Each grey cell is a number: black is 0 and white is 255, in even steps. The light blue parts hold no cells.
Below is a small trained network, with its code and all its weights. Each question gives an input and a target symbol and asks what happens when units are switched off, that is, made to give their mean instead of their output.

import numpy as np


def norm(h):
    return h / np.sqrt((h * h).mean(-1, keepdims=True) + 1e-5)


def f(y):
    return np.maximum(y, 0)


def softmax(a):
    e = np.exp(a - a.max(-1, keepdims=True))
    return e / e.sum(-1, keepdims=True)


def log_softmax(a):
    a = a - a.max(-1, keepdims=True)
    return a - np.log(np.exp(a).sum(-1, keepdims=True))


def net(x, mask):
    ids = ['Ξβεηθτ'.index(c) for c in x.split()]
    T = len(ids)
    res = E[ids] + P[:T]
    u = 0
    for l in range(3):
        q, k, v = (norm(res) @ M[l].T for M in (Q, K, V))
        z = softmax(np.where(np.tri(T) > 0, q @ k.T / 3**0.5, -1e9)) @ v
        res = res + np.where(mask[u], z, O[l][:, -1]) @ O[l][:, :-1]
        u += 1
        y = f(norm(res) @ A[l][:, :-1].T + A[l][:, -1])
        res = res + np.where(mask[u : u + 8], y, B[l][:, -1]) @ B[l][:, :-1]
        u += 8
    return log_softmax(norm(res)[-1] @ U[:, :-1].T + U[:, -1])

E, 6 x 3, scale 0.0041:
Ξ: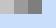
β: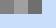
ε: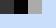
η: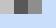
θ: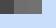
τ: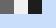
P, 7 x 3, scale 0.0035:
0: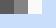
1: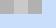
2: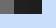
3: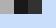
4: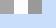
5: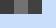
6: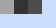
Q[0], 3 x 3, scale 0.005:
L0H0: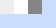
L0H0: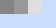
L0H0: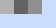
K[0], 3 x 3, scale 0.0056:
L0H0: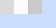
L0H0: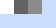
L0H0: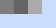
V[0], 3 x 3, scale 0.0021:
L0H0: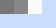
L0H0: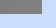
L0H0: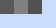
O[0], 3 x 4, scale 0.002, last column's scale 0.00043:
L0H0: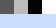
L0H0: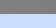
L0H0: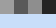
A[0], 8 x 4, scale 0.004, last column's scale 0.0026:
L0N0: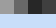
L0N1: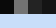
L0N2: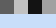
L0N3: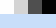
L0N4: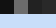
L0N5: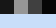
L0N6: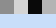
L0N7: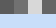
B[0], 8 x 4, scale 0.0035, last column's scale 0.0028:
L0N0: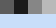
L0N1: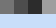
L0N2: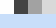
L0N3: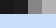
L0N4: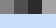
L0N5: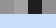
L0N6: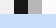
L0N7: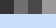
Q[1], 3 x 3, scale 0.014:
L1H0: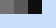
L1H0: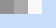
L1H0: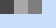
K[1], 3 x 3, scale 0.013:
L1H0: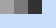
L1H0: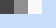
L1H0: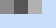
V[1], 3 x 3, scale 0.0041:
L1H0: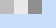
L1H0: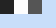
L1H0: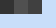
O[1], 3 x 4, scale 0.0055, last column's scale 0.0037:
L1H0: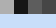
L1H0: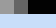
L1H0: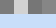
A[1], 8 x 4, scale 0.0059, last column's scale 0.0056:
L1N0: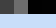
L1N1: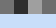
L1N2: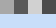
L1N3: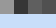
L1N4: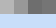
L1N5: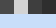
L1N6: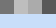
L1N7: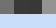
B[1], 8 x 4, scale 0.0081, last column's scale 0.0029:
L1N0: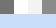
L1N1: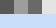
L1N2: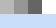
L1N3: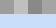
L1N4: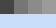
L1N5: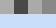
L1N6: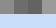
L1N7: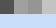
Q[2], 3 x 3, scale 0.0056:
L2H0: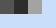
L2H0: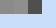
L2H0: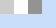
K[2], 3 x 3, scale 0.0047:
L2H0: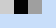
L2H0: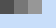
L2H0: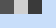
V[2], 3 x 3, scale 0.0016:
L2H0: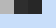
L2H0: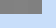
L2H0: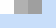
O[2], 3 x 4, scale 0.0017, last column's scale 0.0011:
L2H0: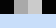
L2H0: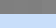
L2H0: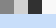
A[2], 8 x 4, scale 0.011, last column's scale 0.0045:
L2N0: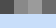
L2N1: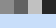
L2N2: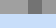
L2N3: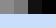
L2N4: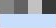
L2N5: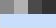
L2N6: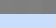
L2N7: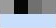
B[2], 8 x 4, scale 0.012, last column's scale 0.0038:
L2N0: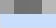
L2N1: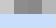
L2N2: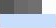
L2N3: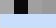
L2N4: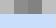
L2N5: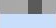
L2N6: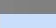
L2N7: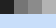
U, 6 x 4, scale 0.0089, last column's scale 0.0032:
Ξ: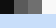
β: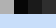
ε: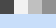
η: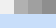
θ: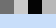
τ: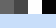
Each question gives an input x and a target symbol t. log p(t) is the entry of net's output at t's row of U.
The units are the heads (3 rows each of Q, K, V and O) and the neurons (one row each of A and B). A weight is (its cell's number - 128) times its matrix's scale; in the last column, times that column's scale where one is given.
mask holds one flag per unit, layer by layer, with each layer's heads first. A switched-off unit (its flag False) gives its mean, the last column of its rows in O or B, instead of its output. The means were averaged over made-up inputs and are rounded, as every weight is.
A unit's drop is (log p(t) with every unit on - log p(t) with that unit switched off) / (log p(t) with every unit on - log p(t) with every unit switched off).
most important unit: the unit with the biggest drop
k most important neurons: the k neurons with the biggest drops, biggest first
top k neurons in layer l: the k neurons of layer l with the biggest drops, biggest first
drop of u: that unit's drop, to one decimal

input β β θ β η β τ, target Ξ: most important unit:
L0N6
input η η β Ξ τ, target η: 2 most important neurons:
(L0N6 L0N2)
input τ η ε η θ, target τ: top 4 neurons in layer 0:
(L0N2 L0N6 L0N0 L0N4)
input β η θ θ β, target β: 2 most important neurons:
(L0N6 L0N7)
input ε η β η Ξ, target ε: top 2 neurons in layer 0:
(L0N2 L0N7)
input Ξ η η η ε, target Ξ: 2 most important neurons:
(L0N6 L0N2)
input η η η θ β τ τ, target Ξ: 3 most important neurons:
(L0N2 L0N6 L2N7)
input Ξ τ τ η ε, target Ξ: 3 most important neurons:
(L0N6 L0N7 L0N2)
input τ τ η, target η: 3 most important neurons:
(L0N6 L0N2 L0N3)
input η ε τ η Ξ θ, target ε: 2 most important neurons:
(L1N0 L0N5)
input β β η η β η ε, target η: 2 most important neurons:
(L0N6 L0N3)
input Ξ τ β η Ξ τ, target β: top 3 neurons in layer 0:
(L0N2 L0N6 L0N5)
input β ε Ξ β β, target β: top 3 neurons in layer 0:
(L0N7 L0N6 L0N3)
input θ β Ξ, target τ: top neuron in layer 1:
(L1N7)
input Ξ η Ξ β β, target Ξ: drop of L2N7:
0.3
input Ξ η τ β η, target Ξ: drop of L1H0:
1.0
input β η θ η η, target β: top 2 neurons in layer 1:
(L1N3 L1N7)
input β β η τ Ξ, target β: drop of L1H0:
0.8
